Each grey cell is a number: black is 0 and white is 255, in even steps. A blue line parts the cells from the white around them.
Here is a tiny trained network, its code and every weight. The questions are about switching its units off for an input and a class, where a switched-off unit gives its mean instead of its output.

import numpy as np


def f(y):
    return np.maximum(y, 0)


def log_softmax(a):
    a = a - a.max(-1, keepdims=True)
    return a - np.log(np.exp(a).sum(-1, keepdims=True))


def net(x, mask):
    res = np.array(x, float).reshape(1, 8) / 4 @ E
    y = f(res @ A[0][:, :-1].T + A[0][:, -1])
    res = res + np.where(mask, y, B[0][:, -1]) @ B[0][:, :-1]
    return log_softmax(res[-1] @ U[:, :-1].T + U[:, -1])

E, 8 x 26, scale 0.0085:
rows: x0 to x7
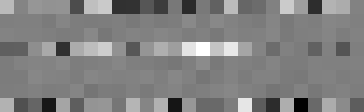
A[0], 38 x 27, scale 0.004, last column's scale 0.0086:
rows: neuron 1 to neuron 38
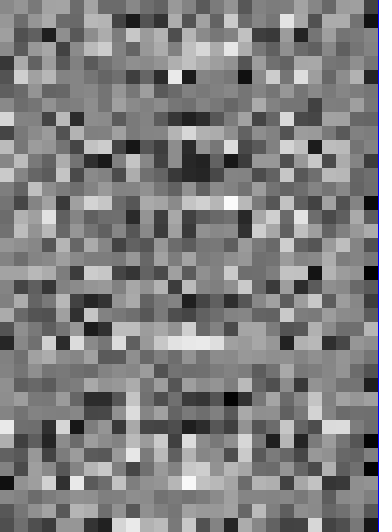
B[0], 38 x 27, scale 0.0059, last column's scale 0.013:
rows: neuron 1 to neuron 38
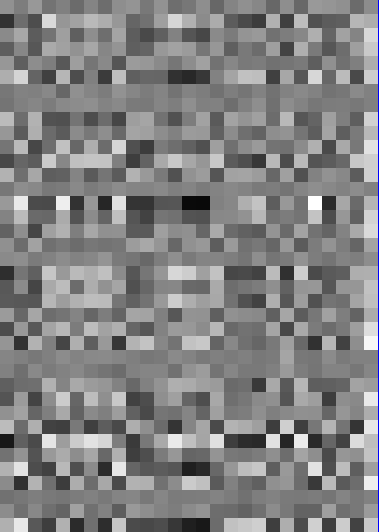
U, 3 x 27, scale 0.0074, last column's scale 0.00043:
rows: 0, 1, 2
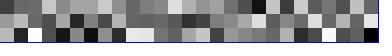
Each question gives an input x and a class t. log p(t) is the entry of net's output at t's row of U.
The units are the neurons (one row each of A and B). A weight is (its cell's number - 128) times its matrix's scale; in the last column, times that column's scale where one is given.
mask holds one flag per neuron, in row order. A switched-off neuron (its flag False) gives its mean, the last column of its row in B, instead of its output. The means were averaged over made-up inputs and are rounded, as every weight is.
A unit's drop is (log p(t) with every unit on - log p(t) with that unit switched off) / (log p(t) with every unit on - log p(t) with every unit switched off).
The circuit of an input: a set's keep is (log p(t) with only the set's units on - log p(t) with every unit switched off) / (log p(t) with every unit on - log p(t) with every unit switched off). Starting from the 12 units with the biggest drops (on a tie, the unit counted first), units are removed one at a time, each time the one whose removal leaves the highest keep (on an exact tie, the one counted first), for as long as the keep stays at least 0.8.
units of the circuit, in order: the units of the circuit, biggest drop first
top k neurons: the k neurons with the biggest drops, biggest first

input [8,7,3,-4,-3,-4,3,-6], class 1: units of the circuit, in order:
[neuron 6]
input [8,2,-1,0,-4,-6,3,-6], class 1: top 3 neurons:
[neuron 6; neuron 11; neuron 16]
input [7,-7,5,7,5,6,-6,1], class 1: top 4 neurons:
[neuron 15; neuron 34; neuron 11; neuron 32]
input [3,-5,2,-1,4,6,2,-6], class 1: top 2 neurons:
[neuron 6; neuron 16]
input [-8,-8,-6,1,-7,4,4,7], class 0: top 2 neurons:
[neuron 32; neuron 28]
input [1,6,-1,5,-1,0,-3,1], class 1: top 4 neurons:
[neuron 15; neuron 32; neuron 12; neuron 34]
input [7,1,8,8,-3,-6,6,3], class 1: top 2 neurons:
[neuron 15; neuron 34]
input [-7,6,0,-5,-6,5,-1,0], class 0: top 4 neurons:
[neuron 12; neuron 22; neuron 6; neuron 24]
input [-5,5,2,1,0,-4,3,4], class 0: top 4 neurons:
[neuron 32; neuron 6; neuron 15; neuron 31]
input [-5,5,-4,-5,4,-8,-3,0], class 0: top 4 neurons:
[neuron 12; neuron 22; neuron 6; neuron 15]
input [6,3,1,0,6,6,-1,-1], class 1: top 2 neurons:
[neuron 32; neuron 11]
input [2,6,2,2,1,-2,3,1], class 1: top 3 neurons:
[neuron 32; neuron 12; neuron 25]
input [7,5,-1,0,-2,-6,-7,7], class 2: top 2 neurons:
[neuron 31; neuron 9]
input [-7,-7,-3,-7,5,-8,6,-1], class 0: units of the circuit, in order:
[neuron 12]
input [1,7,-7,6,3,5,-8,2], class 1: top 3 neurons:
[neuron 15; neuron 34; neuron 12]
